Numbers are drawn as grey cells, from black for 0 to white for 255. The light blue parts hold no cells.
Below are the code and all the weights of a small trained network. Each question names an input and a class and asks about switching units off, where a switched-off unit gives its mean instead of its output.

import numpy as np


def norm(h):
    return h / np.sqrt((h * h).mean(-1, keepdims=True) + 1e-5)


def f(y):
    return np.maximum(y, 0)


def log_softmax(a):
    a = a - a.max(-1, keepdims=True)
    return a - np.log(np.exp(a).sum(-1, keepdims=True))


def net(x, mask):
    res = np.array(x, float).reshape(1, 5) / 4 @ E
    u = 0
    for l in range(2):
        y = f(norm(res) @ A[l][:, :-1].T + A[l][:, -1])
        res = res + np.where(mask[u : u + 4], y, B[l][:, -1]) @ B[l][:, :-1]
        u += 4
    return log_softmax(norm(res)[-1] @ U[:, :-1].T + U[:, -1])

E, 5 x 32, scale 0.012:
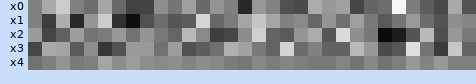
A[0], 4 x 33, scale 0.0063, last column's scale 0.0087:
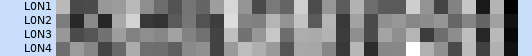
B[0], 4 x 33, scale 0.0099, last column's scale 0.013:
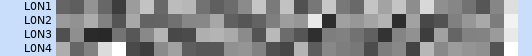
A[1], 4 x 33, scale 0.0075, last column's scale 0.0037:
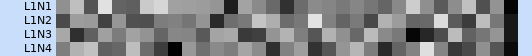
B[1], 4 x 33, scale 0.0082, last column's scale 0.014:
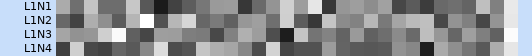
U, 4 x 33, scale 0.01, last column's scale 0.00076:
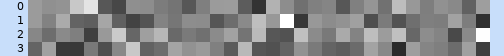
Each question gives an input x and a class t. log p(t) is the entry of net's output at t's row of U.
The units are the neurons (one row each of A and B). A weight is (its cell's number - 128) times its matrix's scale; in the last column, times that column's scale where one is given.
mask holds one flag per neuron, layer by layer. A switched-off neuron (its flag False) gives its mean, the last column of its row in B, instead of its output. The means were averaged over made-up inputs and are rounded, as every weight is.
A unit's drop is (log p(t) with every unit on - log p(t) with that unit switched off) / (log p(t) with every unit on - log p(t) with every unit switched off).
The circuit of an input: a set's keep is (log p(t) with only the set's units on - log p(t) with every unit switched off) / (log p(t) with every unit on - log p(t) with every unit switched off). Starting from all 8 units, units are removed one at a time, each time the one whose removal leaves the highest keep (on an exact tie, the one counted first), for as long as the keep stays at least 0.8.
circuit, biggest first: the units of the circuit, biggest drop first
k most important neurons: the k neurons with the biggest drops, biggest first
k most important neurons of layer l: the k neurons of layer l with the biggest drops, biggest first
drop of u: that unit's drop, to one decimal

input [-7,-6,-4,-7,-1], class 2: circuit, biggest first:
L0N1
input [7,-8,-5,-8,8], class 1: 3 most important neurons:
L1N1; L1N2; L0N3
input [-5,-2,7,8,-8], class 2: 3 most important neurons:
L1N2; L0N4; L0N2
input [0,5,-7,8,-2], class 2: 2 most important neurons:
L1N2; L1N3
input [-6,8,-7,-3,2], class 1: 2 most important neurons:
L0N2; L1N3
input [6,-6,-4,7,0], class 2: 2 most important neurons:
L1N2; L0N2
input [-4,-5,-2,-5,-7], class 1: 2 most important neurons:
L1N1; L1N2
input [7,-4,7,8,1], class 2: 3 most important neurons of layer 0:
L0N4; L0N2; L0N3
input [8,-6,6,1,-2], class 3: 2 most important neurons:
L1N4; L0N4
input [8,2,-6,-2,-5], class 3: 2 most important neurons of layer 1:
L1N4; L1N3
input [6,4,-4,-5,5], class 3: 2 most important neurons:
L1N4; L1N2
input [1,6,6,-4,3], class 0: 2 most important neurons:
L1N3; L1N1
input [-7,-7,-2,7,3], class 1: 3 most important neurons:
L1N1; L1N4; L0N1
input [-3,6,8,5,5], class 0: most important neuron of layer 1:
L1N3
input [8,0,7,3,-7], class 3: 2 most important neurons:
L1N4; L0N4
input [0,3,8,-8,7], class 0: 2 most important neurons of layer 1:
L1N3; L1N2
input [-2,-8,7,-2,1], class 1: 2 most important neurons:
L1N1; L0N4
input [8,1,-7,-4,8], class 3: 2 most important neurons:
L1N4; L1N3
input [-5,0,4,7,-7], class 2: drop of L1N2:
0.8
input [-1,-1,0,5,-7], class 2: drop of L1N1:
0.0
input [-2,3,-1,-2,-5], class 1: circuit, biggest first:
L0N2
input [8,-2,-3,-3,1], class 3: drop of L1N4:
0.8
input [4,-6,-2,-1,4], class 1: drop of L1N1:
1.1
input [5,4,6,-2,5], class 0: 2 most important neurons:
L1N3; L0N3
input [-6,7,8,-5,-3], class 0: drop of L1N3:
1.9
